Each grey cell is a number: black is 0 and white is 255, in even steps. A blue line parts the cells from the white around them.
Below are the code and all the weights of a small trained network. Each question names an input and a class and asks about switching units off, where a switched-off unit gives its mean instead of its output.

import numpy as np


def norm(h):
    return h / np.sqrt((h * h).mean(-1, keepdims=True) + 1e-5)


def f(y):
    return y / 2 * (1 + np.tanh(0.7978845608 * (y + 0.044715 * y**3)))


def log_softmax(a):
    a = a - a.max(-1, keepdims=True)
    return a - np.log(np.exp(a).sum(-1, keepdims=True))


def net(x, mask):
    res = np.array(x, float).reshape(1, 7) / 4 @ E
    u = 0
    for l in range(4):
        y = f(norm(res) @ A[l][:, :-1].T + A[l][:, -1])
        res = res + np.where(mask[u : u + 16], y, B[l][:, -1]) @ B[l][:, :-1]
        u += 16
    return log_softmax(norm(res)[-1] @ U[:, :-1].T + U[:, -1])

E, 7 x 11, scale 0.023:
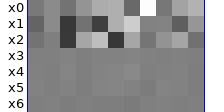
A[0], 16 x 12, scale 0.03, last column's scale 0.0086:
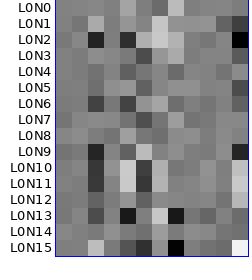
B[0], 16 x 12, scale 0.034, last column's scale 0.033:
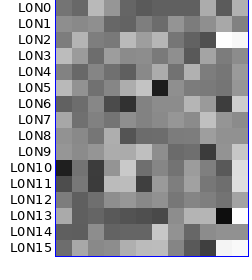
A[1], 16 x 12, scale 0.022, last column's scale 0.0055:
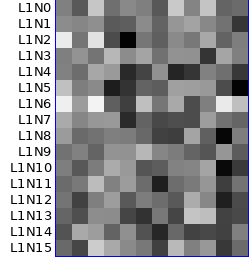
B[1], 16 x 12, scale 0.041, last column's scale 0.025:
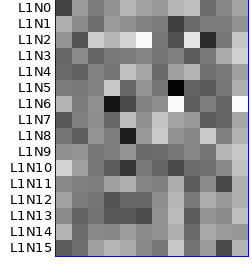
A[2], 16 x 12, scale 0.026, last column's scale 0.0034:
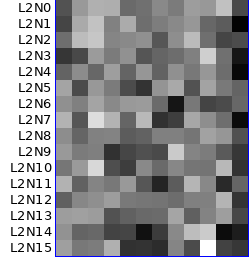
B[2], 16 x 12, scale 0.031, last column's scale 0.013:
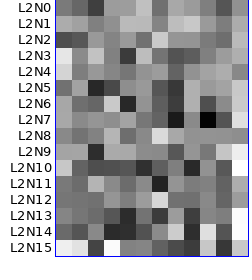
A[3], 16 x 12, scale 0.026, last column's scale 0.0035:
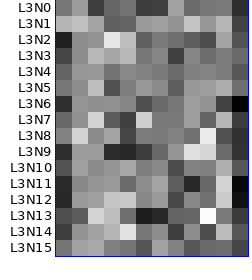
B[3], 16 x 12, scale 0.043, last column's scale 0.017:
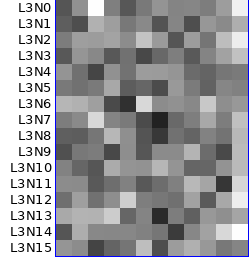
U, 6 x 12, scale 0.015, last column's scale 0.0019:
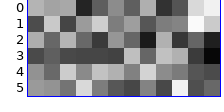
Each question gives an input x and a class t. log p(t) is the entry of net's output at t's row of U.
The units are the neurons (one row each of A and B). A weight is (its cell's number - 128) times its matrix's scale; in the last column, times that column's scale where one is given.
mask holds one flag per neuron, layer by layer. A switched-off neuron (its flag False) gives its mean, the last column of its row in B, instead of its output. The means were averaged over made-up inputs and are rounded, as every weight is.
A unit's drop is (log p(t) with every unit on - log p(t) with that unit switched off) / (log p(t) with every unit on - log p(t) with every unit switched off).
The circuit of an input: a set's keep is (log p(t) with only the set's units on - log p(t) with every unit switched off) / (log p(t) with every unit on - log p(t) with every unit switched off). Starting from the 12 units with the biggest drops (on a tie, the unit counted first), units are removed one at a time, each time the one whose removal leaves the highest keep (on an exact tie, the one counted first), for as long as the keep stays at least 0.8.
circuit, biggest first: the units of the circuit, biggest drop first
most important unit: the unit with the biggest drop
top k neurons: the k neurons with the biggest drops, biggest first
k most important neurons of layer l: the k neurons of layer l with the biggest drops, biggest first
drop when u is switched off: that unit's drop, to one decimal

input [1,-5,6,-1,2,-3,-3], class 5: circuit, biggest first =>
(L0N2)
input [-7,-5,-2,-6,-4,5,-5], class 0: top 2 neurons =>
(L0N15; L0N10)
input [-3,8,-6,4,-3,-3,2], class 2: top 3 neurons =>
(L0N13; L0N10; L0N11)
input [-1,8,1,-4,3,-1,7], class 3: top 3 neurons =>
(L0N13; L0N6; L0N15)
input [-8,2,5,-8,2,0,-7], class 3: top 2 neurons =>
(L0N13; L0N2)
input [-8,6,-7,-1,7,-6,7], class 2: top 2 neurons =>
(L0N13; L0N10)
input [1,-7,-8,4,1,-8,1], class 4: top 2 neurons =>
(L0N2; L0N15)
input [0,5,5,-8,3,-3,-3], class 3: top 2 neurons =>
(L0N13; L0N15)
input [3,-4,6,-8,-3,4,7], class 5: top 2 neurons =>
(L0N15; L0N2)
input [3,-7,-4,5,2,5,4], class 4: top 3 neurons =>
(L0N10; L0N11; L0N15)
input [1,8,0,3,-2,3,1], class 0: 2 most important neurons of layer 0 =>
(L0N2; L0N9)
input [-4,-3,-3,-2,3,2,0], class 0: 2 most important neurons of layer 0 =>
(L0N10; L0N11)
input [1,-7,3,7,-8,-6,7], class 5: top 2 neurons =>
(L0N2; L0N15)
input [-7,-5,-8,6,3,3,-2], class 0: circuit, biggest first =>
(L0N10)
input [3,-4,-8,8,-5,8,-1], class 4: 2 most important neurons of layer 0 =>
(L0N15; L0N2)
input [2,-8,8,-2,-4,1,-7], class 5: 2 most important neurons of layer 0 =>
(L0N15; L0N2)
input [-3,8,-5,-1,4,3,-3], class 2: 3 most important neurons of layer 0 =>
(L0N13; L0N10; L0N11)
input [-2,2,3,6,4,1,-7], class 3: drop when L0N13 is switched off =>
0.7
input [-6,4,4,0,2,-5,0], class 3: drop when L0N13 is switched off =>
0.8
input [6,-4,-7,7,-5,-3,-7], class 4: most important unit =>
L0N10
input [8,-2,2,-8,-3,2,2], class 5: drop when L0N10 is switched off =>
0.0
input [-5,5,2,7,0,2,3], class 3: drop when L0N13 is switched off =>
0.8
